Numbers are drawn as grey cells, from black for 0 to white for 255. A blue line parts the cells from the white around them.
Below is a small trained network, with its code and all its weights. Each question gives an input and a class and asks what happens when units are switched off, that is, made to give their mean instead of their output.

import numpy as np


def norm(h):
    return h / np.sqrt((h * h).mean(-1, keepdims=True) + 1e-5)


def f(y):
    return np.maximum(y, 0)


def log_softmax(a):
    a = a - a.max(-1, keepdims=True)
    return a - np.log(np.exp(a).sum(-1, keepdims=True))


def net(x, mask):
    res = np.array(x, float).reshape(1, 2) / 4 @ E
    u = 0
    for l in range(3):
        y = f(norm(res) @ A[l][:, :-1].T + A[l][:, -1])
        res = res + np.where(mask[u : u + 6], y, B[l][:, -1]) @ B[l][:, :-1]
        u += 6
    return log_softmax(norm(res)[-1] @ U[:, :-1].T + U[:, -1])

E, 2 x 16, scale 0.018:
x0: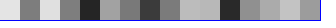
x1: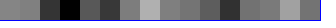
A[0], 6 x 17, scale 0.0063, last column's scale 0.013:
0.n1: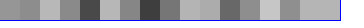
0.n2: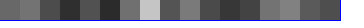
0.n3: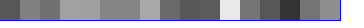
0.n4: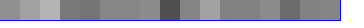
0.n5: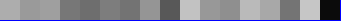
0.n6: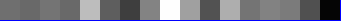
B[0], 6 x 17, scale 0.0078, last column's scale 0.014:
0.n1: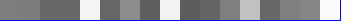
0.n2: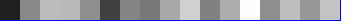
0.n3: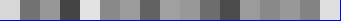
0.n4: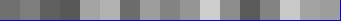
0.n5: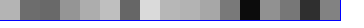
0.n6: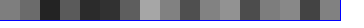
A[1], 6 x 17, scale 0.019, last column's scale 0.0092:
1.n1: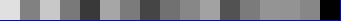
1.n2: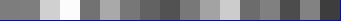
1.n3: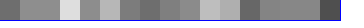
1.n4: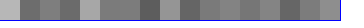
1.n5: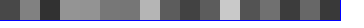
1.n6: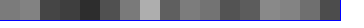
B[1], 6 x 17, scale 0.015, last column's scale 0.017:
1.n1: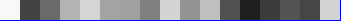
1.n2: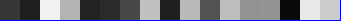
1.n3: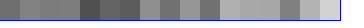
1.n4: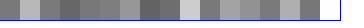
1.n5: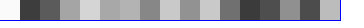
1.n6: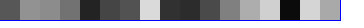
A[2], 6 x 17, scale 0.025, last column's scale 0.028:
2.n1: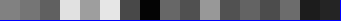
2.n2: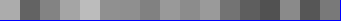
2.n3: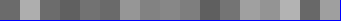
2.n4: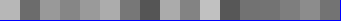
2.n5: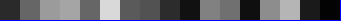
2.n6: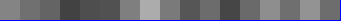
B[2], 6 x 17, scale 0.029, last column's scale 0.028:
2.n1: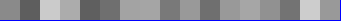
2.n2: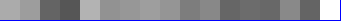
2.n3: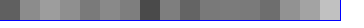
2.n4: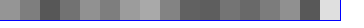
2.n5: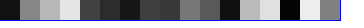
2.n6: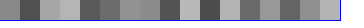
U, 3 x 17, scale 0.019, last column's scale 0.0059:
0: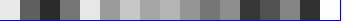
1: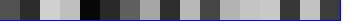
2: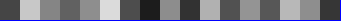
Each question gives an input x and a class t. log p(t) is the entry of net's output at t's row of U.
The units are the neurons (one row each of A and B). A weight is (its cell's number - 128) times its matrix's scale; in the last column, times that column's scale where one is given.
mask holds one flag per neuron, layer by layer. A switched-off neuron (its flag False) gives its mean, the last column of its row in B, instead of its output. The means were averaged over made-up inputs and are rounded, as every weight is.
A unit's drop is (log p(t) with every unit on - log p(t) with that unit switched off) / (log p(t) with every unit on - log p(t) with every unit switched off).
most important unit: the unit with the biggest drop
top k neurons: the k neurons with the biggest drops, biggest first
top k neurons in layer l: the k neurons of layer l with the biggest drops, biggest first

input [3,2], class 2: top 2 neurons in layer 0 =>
[0.n1 0.n3]
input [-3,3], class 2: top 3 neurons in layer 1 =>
[1.n2 1.n1 1.n6]
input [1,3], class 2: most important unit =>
0.n2
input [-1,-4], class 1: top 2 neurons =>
[2.n2 0.n1]
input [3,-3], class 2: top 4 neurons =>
[0.n1 1.n1 1.n5 0.n3]
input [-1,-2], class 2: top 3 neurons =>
[0.n3 1.n1 1.n5]
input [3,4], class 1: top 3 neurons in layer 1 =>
[1.n1 1.n5 1.n4]
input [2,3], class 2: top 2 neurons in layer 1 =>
[1.n2 1.n1]
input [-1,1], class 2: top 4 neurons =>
[1.n2 1.n1 1.n5 2.n6]
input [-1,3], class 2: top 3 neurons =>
[0.n2 1.n2 1.n1]
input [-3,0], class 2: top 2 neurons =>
[0.n3 1.n1]
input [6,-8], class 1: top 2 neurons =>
[1.n2 0.n3]
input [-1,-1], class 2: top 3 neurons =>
[1.n1 1.n5 1.n4]
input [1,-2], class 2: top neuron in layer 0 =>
[0.n1]
